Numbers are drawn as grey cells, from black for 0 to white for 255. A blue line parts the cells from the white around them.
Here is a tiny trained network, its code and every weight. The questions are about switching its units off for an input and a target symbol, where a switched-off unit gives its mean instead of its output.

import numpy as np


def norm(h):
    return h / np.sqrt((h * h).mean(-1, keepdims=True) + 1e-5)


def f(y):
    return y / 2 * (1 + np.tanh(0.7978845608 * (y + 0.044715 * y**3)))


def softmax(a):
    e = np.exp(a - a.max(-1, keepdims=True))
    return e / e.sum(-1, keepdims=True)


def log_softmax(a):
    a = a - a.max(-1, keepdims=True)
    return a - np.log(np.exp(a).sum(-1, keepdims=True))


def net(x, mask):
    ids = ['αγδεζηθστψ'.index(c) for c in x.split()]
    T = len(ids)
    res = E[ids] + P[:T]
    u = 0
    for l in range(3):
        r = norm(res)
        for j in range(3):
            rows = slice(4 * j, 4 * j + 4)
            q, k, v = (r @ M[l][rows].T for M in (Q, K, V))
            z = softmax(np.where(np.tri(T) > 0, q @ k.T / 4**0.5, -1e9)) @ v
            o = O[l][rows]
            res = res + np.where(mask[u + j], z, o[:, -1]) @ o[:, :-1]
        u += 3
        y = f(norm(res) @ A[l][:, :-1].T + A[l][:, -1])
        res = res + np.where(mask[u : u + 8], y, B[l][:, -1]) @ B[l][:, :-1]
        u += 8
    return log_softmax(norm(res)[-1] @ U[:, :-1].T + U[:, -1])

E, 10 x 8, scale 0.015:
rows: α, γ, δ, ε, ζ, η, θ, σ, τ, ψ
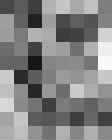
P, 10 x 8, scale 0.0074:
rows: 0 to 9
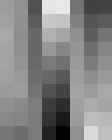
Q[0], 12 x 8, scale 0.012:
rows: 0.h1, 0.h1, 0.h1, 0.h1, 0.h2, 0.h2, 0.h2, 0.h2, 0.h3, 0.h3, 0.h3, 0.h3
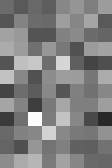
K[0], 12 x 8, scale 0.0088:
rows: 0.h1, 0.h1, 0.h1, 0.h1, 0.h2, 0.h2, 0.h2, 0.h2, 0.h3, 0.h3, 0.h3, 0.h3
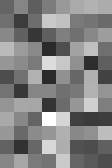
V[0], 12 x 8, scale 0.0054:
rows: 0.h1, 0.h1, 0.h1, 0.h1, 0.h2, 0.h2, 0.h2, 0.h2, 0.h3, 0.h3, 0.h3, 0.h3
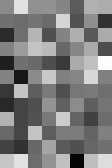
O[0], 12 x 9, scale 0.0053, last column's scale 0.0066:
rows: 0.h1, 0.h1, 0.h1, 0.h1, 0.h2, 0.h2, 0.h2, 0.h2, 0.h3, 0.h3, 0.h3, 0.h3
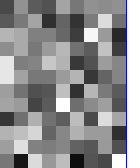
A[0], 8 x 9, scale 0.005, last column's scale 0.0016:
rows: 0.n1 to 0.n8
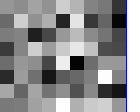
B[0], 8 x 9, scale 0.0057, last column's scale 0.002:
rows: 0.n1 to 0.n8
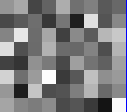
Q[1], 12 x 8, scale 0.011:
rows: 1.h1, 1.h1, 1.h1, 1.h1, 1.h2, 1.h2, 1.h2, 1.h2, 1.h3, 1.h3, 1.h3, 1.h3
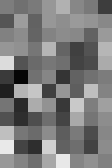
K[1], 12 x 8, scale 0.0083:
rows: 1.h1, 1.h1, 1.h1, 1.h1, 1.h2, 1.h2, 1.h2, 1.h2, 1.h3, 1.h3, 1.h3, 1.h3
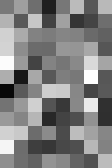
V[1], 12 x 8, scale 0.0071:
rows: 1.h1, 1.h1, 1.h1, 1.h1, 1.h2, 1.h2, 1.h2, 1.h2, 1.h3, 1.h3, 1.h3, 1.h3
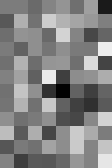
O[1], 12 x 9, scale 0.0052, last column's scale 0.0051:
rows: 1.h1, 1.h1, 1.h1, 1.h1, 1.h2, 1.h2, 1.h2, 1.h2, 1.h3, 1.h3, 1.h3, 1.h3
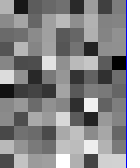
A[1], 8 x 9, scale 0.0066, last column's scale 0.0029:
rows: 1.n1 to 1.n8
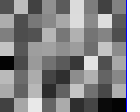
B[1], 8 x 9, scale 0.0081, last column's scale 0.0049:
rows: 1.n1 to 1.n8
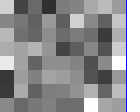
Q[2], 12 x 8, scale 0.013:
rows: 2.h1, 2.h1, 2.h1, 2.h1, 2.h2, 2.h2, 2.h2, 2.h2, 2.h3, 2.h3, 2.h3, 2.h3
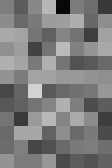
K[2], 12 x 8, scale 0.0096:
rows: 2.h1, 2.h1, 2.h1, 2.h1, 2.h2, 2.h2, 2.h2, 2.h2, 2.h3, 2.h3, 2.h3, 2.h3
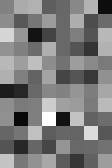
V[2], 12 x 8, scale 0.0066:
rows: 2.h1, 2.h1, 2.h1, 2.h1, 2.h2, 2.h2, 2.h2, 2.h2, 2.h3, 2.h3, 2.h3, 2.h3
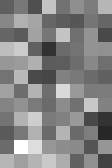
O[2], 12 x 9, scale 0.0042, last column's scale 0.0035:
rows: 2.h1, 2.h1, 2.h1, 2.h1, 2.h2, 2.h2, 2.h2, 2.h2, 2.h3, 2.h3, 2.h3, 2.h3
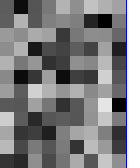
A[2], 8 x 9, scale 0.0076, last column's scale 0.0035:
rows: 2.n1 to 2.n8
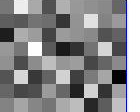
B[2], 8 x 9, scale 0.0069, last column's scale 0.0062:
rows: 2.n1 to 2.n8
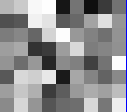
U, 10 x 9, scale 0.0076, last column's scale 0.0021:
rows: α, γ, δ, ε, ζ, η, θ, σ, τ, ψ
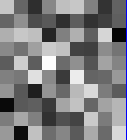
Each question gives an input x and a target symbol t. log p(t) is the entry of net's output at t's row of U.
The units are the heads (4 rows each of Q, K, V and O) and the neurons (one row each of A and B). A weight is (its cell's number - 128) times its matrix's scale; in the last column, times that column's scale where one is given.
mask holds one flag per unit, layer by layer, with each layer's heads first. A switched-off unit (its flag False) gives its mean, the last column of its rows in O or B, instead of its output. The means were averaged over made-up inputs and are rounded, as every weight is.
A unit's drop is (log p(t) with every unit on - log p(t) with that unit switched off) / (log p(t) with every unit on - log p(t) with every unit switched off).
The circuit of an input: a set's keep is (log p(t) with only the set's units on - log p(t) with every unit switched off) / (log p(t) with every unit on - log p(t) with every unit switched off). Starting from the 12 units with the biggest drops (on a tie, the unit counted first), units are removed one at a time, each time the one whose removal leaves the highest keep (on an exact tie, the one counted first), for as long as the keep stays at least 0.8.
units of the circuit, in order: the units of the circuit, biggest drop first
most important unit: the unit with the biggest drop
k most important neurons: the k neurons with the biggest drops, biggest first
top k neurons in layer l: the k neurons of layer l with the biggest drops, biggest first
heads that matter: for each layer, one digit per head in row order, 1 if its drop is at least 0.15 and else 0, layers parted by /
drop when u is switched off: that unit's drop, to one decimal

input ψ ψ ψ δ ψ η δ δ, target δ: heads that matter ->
101 / 000 / 000
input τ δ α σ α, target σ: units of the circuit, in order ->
1.h2; 0.h3
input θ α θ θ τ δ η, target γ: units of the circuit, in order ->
1.h3; 2.h1
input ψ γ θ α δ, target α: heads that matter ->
000 / 010 / 000
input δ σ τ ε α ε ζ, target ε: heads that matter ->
010 / 001 / 000
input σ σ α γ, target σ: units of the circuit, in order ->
0.h2; 1.h2
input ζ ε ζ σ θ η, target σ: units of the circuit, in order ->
1.h2; 0.h2; 0.n6; 0.n7
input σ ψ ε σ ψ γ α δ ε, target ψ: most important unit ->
0.h2
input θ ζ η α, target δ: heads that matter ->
001 / 010 / 000
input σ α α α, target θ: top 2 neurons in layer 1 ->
1.n5; 1.n1
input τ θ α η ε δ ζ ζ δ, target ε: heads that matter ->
110 / 011 / 000
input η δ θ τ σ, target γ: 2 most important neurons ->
1.n5; 0.n6
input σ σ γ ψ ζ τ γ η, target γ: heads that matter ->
000 / 011 / 000
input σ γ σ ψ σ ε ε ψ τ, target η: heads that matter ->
001 / 010 / 100
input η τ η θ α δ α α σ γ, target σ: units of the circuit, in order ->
1.h2
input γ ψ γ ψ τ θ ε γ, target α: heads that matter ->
011 / 110 / 000
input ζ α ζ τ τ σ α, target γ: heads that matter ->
000 / 001 / 000
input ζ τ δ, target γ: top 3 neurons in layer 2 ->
2.n4; 2.n8; 2.n2
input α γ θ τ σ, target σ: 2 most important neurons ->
0.n8; 1.n4
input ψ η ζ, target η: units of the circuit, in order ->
0.h2; 1.h2; 2.h1; 1.n4
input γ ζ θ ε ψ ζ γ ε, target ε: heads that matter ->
011 / 000 / 000
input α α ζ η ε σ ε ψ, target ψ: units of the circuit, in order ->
0.h3
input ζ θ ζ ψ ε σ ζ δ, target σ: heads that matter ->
001 / 010 / 000
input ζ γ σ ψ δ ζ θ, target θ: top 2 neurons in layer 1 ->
1.n1; 1.n5
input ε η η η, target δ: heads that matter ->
001 / 010 / 001
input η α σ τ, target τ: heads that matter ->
000 / 000 / 001
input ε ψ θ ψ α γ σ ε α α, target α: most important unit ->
0.h3
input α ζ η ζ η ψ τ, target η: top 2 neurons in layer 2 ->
2.n2; 2.n8
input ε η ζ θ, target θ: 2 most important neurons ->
1.n1; 1.n5
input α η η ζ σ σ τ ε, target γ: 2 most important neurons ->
0.n5; 1.n5
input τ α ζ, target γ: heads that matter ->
000 / 001 / 000
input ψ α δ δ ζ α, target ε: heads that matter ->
000 / 001 / 000
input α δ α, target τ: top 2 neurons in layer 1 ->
1.n5; 1.n2
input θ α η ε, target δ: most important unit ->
1.h2
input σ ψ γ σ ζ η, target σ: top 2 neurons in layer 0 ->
0.n2; 0.n6
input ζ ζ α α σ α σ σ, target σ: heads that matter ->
000 / 011 / 000
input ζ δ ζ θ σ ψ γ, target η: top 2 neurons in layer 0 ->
0.n8; 0.n3
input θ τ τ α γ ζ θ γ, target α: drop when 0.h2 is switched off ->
0.3
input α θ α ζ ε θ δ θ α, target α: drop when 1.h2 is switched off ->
0.2
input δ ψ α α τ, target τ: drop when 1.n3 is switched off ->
0.1
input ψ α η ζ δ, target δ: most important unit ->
2.n4
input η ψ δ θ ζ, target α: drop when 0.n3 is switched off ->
0.0
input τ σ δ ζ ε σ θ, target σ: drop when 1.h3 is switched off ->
0.2
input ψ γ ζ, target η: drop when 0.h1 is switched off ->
-0.1
